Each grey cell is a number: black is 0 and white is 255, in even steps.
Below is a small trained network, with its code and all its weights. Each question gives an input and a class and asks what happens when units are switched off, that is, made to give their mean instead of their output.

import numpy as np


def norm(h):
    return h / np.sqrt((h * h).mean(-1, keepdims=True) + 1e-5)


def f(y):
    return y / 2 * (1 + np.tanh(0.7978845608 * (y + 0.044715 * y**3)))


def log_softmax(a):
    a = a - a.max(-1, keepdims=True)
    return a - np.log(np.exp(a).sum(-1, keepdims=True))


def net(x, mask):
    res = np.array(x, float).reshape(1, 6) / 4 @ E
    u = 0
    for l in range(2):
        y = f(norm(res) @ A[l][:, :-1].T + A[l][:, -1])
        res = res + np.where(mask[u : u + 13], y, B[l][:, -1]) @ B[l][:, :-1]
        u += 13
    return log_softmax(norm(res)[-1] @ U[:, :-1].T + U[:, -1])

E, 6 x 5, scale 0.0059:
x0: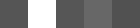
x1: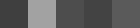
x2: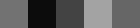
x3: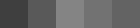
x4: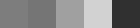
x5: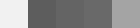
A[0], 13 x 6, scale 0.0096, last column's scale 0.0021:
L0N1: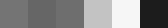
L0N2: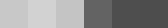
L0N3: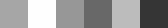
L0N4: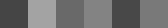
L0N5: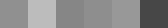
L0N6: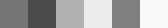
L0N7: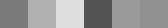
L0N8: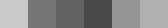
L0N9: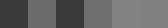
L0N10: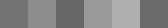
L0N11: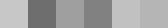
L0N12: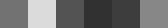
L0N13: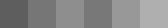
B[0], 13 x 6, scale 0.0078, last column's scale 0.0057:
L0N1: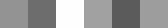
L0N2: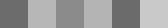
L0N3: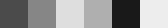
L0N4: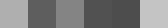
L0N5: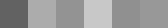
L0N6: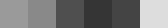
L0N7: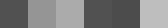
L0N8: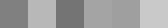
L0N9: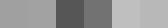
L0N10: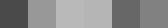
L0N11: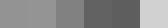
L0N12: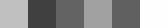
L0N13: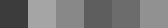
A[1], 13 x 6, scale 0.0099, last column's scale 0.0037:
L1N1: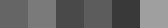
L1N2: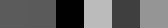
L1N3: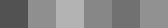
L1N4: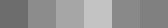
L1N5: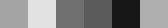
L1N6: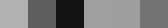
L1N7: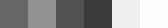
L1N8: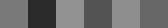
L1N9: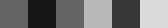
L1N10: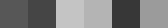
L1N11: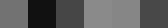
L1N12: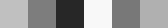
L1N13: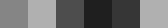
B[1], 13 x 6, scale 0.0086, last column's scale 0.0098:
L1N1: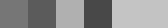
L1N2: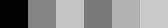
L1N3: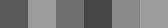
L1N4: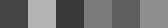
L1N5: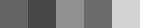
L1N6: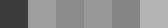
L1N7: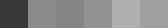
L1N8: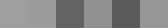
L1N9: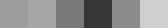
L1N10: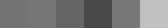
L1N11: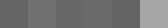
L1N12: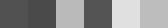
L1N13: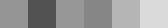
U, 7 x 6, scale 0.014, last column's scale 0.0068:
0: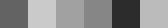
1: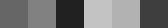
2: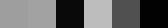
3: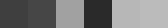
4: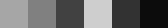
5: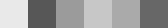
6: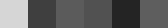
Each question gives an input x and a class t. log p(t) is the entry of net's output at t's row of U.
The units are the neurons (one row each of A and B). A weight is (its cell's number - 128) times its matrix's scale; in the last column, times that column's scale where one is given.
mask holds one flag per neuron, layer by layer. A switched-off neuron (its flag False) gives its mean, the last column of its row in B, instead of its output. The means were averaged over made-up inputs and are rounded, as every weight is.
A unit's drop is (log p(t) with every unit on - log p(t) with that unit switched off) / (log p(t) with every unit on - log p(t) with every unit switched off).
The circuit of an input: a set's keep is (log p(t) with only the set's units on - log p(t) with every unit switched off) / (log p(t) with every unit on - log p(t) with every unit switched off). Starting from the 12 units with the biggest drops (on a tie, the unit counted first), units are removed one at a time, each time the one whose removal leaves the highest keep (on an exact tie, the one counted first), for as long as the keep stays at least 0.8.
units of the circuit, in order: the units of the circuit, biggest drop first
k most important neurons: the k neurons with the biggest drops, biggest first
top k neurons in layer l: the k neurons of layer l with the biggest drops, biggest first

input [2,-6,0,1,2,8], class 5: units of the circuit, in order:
[L1N2 L1N1]
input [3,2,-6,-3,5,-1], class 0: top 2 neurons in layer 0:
[L0N3 L0N2]
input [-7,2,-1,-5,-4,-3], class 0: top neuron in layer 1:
[L1N5]
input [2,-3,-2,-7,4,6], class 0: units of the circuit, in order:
[L0N3 L0N2 L1N1]
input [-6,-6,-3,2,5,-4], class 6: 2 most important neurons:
[L1N2 L1N12]
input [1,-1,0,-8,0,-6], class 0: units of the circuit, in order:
[L0N3 L1N12]
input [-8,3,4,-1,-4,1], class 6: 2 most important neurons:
[L0N1 L1N2]
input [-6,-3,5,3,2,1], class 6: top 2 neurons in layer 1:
[L1N5 L1N8]
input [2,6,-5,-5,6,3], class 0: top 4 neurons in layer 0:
[L0N3 L0N2 L0N6 L0N5]
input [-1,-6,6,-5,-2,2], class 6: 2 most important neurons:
[L0N1 L1N2]
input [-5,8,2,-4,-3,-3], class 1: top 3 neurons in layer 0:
[L0N9 L0N6 L0N3]
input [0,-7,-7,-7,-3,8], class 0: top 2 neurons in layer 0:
[L0N3 L0N12]
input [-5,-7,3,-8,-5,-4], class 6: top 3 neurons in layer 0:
[L0N1 L0N6 L0N9]
